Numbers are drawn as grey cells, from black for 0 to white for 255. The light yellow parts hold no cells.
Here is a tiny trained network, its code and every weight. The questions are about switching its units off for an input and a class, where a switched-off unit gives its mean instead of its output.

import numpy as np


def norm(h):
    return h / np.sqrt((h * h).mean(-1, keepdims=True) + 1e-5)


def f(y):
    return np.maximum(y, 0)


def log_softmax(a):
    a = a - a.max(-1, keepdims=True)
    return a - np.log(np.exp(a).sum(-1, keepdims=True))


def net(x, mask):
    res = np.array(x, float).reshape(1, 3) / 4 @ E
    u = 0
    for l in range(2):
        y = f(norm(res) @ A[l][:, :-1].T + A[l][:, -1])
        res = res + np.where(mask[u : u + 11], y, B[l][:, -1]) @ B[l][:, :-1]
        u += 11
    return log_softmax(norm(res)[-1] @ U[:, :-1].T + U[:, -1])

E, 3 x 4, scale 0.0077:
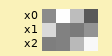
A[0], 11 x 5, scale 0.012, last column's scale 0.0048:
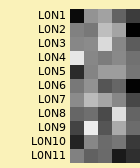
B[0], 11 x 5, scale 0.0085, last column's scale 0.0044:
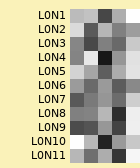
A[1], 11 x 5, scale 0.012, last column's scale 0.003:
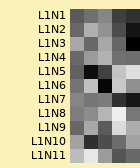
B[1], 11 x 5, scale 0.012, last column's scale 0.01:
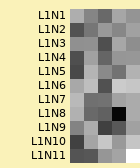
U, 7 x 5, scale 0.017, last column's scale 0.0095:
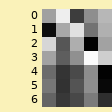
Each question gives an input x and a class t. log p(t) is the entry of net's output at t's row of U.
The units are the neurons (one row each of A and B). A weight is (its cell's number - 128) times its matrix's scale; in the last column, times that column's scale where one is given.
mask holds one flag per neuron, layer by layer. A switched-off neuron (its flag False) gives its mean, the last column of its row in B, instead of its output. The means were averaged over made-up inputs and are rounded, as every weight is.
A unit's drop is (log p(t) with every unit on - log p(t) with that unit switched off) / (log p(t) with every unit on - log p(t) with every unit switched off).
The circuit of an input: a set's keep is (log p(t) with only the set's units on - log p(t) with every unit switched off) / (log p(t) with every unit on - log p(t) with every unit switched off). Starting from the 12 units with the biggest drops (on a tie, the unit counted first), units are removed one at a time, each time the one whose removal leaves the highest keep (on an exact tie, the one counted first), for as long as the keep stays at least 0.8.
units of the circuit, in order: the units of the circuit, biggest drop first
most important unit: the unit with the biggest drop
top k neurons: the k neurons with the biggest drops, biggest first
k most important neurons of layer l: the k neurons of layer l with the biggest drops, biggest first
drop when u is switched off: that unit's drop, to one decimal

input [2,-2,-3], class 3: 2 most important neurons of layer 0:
(L0N8; L0N4)
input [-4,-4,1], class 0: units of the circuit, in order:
(L1N11)
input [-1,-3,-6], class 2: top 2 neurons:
(L0N11; L1N6)
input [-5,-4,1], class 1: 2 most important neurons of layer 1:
(L1N10; L1N5)
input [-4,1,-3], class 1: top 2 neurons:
(L1N10; L1N6)
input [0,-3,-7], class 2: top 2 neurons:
(L0N11; L1N6)
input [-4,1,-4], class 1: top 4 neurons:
(L1N10; L0N8; L1N8; L1N6)
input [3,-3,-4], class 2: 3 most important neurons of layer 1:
(L1N6; L1N10; L1N5)
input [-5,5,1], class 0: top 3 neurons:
(L0N4; L0N11; L0N9)
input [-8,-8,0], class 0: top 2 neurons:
(L0N10; L1N6)
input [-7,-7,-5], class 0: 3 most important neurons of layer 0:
(L0N10; L0N9; L0N3)
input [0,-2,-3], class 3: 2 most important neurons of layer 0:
(L0N8; L0N9)
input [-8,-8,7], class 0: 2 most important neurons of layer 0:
(L0N5; L0N11)
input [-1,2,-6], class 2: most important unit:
L0N11
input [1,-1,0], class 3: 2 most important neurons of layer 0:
(L0N4; L0N9)
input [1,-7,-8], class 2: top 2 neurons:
(L0N11; L0N4)
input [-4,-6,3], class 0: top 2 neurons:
(L0N11; L1N9)
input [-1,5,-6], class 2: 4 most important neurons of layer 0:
(L0N11; L0N1; L0N10; L0N5)
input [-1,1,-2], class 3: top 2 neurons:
(L1N8; L1N7)
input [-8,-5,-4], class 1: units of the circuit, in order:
(L1N10)
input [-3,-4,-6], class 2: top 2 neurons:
(L0N11; L1N6)
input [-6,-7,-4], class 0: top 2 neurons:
(L0N10; L1N11)
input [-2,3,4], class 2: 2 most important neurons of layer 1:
(L1N8; L1N6)
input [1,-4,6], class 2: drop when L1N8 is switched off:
0.5
